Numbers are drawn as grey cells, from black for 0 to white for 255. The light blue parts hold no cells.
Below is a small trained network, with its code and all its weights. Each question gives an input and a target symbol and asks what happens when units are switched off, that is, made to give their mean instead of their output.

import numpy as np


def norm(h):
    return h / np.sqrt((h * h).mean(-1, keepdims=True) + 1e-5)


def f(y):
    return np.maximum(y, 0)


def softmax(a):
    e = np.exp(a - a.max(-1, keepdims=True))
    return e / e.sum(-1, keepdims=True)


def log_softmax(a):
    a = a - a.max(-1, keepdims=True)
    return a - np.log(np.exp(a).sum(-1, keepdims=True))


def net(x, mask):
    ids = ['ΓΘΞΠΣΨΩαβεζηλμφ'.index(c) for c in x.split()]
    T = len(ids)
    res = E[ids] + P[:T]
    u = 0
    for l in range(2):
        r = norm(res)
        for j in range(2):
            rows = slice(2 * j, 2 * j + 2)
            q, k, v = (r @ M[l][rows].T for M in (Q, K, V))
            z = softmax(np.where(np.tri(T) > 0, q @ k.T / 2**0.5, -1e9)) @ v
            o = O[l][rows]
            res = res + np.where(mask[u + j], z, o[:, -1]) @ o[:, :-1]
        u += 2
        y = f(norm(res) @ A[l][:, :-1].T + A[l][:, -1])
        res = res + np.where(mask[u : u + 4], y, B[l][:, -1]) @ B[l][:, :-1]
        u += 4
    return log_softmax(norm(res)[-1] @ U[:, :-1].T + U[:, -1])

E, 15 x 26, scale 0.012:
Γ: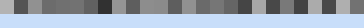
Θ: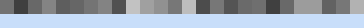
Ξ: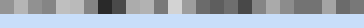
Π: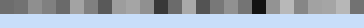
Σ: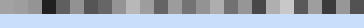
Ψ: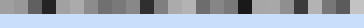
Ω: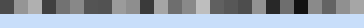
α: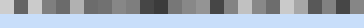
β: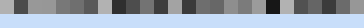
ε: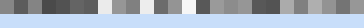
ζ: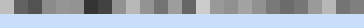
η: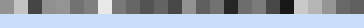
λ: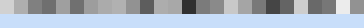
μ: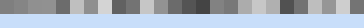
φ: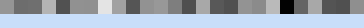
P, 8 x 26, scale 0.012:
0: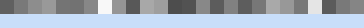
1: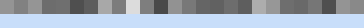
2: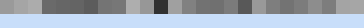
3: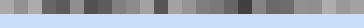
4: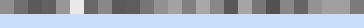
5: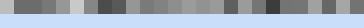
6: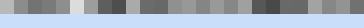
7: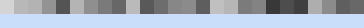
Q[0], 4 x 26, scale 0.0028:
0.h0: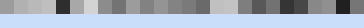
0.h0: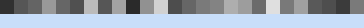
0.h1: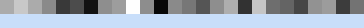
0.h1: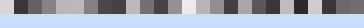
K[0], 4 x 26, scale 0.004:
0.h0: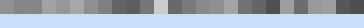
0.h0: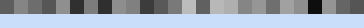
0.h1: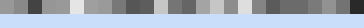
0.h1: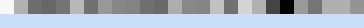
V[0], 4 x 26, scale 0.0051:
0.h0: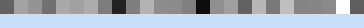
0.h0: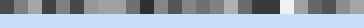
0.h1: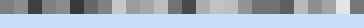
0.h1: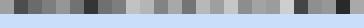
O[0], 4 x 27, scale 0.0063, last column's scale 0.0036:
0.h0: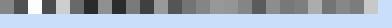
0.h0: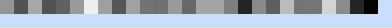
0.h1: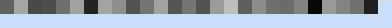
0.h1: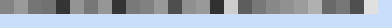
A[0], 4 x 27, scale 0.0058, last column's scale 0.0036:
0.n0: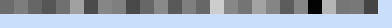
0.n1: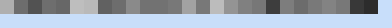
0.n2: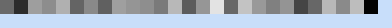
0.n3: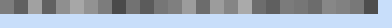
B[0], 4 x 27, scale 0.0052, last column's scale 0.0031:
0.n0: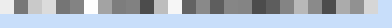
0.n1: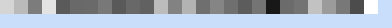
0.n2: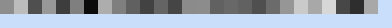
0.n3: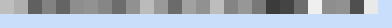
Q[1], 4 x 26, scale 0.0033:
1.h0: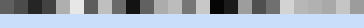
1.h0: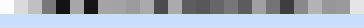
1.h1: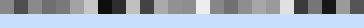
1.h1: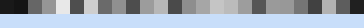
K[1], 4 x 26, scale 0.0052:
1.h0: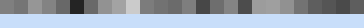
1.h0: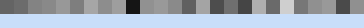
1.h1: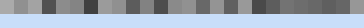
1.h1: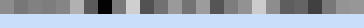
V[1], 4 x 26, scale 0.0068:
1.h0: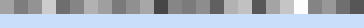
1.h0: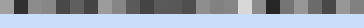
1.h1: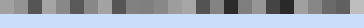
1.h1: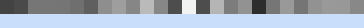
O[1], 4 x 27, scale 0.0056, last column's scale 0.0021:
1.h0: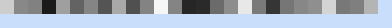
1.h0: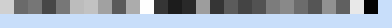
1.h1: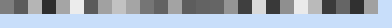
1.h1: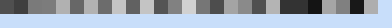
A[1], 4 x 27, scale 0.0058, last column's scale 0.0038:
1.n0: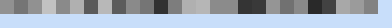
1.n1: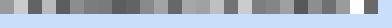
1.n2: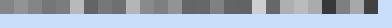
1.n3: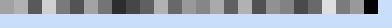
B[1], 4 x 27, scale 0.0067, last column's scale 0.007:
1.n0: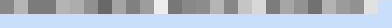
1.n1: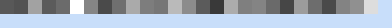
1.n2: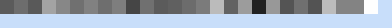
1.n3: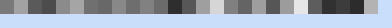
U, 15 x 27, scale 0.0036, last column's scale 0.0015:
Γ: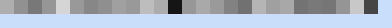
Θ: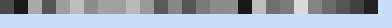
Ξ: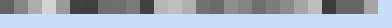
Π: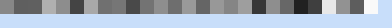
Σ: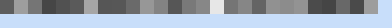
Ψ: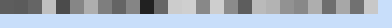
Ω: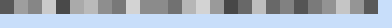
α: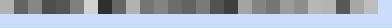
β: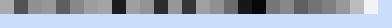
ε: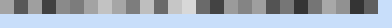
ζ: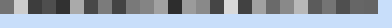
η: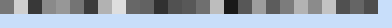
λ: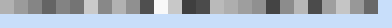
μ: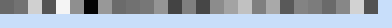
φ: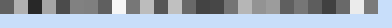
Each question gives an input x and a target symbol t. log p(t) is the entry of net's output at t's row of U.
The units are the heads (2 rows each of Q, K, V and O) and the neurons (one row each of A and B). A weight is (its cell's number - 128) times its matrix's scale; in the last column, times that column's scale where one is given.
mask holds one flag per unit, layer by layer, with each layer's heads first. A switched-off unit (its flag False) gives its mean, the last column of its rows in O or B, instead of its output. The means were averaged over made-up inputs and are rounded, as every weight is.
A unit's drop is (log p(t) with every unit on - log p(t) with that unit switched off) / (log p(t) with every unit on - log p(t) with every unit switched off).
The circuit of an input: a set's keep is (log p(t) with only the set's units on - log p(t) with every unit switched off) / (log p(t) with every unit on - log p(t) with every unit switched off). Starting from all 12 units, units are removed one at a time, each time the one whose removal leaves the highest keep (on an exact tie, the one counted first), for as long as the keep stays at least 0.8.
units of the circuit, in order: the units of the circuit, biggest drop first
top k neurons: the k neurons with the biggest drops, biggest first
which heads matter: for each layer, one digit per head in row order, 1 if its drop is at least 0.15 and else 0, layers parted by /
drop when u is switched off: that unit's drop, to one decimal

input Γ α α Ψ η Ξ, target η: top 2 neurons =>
(0.n2; 1.n1)
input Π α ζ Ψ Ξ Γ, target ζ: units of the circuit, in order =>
(0.h1)
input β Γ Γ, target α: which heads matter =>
11 / 10
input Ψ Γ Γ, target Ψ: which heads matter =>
00 / 10
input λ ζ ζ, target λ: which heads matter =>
01 / 00
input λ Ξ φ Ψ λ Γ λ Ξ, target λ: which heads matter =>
01 / 00
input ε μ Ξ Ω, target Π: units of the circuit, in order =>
(1.h1; 0.h0; 1.n1)
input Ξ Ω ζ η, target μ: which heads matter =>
10 / 00
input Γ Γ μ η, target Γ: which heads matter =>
00 / 10
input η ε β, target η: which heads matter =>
01 / 00
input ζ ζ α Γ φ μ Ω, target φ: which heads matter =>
10 / 00
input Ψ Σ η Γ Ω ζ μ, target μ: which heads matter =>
11 / 00
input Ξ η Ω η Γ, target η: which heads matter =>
01 / 01
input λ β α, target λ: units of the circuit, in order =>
(0.h1; 0.n0)
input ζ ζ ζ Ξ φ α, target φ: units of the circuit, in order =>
(0.h0)
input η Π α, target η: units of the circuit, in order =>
(0.h1; 0.n2)
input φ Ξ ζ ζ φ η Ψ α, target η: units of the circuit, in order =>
(1.h1; 0.h1; 1.n2; 0.n2)
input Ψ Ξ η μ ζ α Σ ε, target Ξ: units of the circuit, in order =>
(1.h0; 0.h0)
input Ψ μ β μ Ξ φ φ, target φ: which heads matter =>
11 / 00
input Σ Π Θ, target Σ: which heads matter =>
10 / 01
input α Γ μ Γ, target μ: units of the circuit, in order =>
(0.h0)
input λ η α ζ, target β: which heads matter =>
01 / 11
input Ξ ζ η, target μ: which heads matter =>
10 / 00
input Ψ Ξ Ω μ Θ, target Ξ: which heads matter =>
10 / 10
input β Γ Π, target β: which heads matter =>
00 / 01
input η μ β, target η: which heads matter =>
01 / 01
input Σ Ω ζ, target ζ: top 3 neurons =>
(1.n3; 1.n1; 1.n2)
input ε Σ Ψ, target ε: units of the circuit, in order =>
(1.h1)
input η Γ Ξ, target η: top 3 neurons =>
(0.n2; 1.n2; 1.n1)
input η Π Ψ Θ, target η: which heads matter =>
01 / 00
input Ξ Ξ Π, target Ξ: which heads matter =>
01 / 10
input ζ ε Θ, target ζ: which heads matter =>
01 / 00
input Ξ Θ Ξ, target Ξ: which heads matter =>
01 / 10
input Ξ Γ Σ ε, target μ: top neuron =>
(0.n1)
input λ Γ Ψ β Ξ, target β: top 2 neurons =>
(0.n0; 1.n2)
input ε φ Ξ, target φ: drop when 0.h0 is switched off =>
1.0
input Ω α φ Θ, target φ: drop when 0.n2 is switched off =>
0.0
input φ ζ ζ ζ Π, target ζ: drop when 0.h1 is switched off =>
1.1
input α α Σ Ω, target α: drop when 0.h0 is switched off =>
-0.1
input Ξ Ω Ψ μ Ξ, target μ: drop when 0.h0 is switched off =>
1.2
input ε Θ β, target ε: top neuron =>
(1.n2)
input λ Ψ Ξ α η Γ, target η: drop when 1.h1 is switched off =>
0.1
